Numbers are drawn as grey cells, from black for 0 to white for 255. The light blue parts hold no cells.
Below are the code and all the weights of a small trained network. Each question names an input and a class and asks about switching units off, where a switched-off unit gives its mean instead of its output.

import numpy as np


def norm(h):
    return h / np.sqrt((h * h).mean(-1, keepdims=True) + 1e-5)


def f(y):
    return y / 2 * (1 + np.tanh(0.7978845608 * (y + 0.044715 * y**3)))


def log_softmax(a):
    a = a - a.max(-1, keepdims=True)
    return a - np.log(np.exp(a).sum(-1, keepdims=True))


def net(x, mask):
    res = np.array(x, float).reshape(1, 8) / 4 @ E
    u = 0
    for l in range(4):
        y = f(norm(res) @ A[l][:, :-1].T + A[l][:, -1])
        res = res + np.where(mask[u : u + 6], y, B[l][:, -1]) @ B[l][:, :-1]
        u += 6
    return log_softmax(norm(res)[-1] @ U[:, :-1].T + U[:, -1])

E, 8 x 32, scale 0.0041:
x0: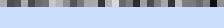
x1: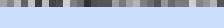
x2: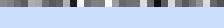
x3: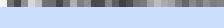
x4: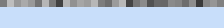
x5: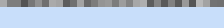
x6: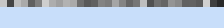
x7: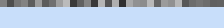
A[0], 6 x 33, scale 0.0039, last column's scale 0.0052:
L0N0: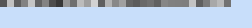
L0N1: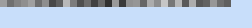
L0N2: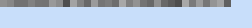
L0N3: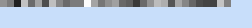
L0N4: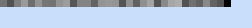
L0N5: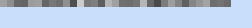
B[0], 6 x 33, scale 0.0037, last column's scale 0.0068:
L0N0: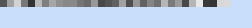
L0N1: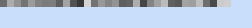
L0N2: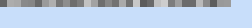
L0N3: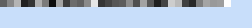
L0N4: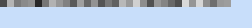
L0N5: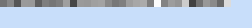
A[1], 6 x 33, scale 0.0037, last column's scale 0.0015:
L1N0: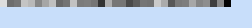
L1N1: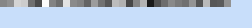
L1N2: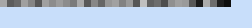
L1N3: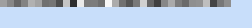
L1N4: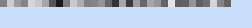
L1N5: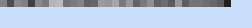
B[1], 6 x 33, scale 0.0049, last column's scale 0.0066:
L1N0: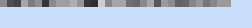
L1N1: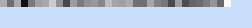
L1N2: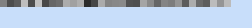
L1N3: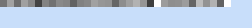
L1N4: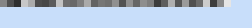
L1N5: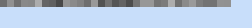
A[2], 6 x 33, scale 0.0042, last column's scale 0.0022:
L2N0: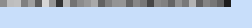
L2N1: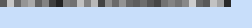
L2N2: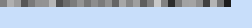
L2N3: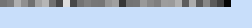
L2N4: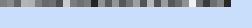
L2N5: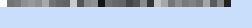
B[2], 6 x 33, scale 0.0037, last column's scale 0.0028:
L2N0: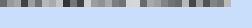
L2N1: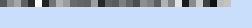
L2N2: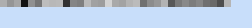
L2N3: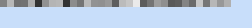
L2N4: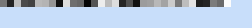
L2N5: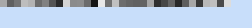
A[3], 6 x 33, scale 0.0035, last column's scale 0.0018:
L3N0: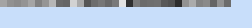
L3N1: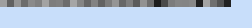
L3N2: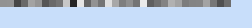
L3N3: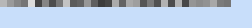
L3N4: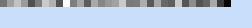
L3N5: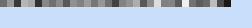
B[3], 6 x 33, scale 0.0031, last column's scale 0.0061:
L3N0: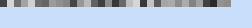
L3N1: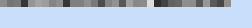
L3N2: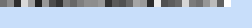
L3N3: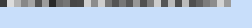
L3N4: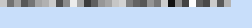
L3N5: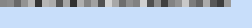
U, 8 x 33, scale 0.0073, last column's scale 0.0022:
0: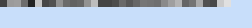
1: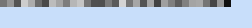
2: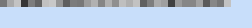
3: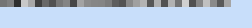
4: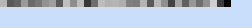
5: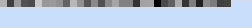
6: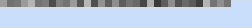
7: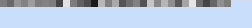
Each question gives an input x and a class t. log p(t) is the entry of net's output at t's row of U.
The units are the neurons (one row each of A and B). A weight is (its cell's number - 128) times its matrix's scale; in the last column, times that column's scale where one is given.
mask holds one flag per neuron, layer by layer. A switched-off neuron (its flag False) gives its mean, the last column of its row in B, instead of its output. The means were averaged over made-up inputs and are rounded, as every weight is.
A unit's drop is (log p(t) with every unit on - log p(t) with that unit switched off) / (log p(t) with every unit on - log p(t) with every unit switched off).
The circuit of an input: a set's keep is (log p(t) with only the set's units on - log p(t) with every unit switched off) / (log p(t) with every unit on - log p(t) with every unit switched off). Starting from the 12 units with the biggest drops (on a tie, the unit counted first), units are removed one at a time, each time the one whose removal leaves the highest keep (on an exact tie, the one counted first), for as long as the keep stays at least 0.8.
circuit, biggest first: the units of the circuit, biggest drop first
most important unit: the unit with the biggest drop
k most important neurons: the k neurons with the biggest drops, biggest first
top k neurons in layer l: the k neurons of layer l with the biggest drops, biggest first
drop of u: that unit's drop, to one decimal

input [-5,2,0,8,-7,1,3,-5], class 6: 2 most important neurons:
[L1N4 L1N3]
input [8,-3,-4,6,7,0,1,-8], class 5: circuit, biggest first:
[L0N3 L2N5]
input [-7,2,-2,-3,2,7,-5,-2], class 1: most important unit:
L1N4
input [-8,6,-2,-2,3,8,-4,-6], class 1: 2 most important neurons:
[L1N4 L0N3]
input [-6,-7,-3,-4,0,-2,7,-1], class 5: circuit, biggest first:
[L1N3 L0N1]
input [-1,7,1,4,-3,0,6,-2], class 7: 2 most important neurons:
[L0N1 L0N3]
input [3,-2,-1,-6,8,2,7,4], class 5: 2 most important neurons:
[L1N1 L1N2]
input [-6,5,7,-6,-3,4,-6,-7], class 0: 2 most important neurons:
[L0N0 L2N1]
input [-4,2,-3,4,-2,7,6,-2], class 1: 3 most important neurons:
[L0N3 L1N0 L3N0]
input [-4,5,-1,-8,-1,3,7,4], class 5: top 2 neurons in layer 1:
[L1N3 L1N1]
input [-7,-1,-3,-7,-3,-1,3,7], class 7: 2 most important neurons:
[L0N3 L1N1]
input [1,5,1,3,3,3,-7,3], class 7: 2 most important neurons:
[L0N3 L2N4]
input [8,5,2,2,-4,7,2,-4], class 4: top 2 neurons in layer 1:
[L1N2 L1N4]
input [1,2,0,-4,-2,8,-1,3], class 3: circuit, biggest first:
[L1N1]
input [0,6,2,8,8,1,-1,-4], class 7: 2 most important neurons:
[L0N0 L0N3]
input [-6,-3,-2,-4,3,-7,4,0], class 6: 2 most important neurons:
[L1N4 L0N3]
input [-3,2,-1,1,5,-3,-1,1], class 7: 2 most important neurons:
[L0N3 L2N4]
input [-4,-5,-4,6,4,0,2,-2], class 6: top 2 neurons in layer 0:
[L0N5 L0N3]
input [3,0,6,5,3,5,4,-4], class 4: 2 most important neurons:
[L1N2 L3N4]
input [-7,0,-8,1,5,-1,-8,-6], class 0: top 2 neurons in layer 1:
[L1N4 L1N1]
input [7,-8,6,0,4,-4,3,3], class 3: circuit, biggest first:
[L3N2]
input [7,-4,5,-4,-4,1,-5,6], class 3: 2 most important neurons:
[L3N2 L0N0]
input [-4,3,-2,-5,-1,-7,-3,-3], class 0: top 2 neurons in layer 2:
[L2N1 L2N5]
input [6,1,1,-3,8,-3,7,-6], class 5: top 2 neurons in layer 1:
[L1N1 L1N2]
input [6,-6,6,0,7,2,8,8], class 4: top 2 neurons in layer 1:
[L1N2 L1N1]
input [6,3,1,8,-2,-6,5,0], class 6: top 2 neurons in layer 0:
[L0N3 L0N1]
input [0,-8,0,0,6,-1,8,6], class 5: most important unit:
L0N3
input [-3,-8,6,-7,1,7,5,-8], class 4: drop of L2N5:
-0.1
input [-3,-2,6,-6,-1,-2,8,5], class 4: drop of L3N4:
0.1
